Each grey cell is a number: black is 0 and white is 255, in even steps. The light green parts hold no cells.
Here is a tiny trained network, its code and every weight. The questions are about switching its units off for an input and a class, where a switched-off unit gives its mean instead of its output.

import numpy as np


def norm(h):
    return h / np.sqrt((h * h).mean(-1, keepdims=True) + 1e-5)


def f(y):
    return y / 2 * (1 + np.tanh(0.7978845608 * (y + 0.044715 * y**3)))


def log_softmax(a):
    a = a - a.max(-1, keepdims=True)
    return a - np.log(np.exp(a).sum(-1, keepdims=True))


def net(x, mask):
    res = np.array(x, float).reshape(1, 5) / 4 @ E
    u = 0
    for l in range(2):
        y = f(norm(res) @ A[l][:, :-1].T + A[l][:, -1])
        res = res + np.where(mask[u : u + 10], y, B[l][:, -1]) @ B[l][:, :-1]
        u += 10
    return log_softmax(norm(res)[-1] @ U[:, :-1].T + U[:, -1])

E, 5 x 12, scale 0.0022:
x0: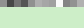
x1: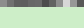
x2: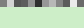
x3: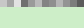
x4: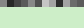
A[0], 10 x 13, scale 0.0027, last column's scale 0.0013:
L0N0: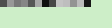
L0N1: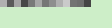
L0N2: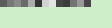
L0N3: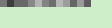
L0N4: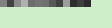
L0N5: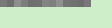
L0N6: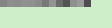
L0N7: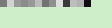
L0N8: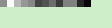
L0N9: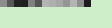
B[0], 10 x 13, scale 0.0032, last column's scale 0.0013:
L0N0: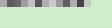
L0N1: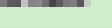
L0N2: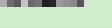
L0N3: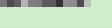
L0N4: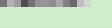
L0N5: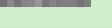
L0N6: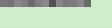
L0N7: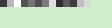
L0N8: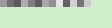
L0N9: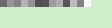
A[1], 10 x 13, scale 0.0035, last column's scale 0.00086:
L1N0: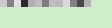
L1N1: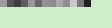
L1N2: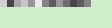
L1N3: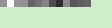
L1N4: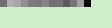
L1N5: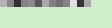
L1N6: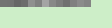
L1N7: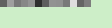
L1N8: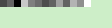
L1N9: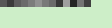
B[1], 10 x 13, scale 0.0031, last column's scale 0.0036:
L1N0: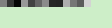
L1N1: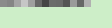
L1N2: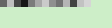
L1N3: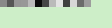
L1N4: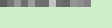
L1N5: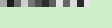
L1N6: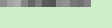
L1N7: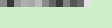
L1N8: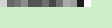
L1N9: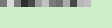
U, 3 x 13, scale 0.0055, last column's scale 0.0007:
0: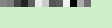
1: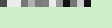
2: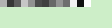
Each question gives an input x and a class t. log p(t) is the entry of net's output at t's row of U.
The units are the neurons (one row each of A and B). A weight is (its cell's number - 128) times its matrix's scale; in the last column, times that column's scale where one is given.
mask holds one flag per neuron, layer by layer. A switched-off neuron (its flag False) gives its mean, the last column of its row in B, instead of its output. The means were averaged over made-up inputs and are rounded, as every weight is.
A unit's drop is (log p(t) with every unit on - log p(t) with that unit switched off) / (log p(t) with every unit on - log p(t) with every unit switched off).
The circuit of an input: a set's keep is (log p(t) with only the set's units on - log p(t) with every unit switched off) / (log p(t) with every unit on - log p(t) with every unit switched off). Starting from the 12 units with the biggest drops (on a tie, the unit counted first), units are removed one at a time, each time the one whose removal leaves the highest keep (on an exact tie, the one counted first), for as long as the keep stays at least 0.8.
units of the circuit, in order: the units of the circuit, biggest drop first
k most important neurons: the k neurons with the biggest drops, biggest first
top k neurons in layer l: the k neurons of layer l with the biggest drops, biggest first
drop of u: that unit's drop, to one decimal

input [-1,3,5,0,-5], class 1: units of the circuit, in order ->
[L0N7]
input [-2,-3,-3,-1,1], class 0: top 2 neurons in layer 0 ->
[L0N7, L0N9]
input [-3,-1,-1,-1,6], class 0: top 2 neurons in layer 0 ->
[L0N4, L0N0]
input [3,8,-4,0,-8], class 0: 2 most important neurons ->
[L1N2, L1N5]
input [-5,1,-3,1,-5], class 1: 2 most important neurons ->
[L1N5, L1N8]
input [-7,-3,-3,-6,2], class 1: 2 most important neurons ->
[L1N3, L0N4]
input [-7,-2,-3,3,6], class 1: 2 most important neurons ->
[L1N3, L0N4]
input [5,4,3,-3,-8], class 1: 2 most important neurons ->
[L0N7, L1N5]
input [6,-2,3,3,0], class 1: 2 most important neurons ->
[L0N7, L1N5]
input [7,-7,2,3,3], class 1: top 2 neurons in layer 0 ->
[L0N7, L0N9]
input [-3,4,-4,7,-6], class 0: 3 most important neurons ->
[L1N2, L1N0, L1N5]
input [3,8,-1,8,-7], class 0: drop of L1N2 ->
0.1
